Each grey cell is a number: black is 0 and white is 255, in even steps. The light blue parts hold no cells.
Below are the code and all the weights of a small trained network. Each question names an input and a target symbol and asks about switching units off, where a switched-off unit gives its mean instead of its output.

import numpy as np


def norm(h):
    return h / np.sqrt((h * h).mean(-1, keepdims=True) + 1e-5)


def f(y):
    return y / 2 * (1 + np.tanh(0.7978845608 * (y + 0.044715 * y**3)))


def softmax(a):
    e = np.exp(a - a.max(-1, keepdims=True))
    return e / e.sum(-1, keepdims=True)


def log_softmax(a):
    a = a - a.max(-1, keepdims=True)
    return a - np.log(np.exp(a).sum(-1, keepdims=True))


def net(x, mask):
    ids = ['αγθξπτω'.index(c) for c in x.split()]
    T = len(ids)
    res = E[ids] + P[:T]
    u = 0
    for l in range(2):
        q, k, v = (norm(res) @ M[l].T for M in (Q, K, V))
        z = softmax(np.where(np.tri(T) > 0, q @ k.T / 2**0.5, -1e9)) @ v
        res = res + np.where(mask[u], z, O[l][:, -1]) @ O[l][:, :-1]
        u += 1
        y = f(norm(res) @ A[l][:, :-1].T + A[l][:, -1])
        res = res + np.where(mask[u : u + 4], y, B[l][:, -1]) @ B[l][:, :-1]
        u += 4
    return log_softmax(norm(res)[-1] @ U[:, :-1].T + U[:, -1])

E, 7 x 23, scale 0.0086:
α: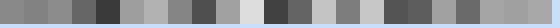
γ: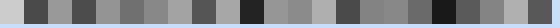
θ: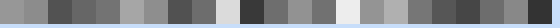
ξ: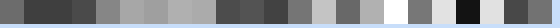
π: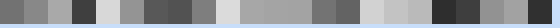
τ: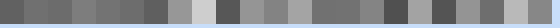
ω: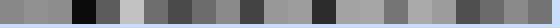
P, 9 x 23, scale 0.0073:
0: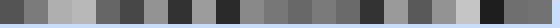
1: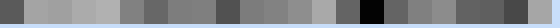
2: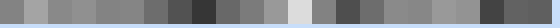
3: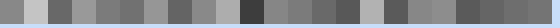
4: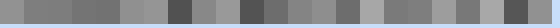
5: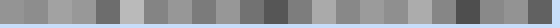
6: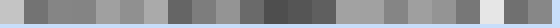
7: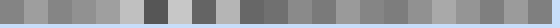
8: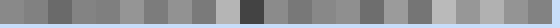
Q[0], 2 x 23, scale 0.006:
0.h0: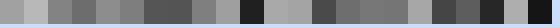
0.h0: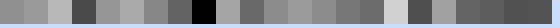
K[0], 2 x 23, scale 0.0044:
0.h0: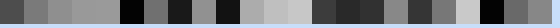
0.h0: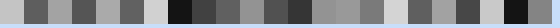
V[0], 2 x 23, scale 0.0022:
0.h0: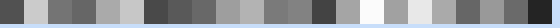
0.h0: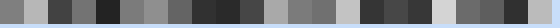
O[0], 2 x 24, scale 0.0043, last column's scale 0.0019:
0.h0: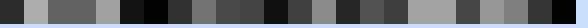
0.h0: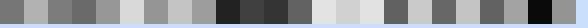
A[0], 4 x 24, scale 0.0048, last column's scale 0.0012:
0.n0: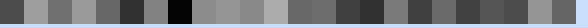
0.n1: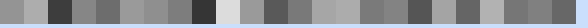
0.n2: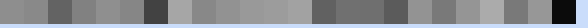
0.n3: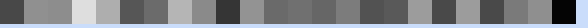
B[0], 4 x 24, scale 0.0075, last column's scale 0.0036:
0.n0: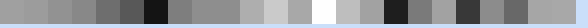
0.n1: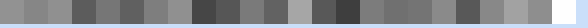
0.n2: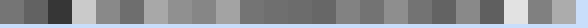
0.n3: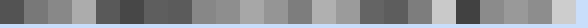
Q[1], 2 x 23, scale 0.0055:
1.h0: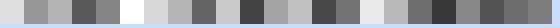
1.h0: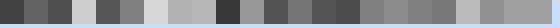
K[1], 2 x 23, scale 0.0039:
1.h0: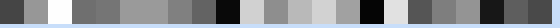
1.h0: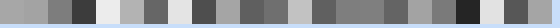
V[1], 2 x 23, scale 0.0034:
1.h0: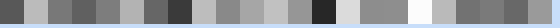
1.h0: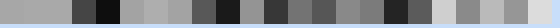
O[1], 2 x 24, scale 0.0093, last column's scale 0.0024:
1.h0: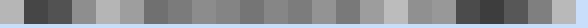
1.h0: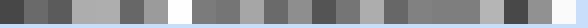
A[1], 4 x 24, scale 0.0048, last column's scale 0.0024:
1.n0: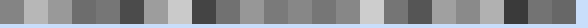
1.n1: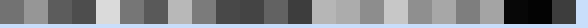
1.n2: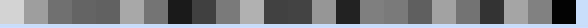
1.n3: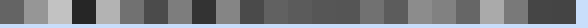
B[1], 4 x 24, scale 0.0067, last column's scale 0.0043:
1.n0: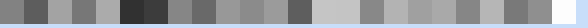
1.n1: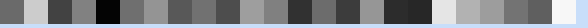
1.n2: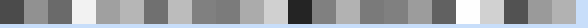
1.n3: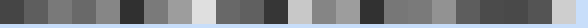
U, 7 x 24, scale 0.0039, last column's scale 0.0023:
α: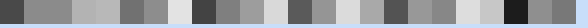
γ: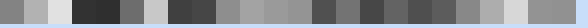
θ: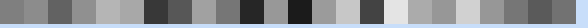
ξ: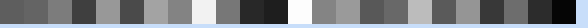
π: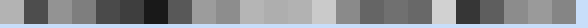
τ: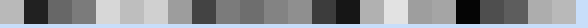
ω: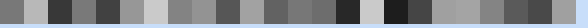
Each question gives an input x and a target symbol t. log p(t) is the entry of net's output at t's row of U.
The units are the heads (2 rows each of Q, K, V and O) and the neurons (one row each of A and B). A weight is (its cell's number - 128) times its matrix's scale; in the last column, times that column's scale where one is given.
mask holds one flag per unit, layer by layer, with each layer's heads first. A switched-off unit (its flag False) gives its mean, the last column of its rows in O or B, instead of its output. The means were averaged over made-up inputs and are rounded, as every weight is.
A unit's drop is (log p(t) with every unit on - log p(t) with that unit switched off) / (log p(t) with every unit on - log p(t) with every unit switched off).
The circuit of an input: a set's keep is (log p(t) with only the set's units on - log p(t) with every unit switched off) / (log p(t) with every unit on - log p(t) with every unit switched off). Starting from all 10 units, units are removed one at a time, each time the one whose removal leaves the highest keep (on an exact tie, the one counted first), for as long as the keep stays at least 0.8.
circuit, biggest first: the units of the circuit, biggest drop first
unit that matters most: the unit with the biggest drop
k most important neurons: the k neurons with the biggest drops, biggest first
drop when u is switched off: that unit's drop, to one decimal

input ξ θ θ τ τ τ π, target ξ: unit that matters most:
1.n3
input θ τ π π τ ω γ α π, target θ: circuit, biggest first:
1.h0; 1.n2
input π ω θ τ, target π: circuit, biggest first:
0.n0; 0.h0
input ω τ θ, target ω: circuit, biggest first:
1.n1; 0.h0
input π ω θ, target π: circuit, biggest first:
0.h0; 0.n0
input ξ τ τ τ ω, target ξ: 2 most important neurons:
1.n3; 1.n1
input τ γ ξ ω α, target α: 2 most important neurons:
1.n2; 1.n0
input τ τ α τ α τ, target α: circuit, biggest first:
1.h0; 0.n1
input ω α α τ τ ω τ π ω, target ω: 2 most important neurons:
1.n1; 0.n1
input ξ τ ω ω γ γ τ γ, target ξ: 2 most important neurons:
1.n3; 0.n1
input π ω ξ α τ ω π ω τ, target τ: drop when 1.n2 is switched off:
0.1
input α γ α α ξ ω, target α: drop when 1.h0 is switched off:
1.2
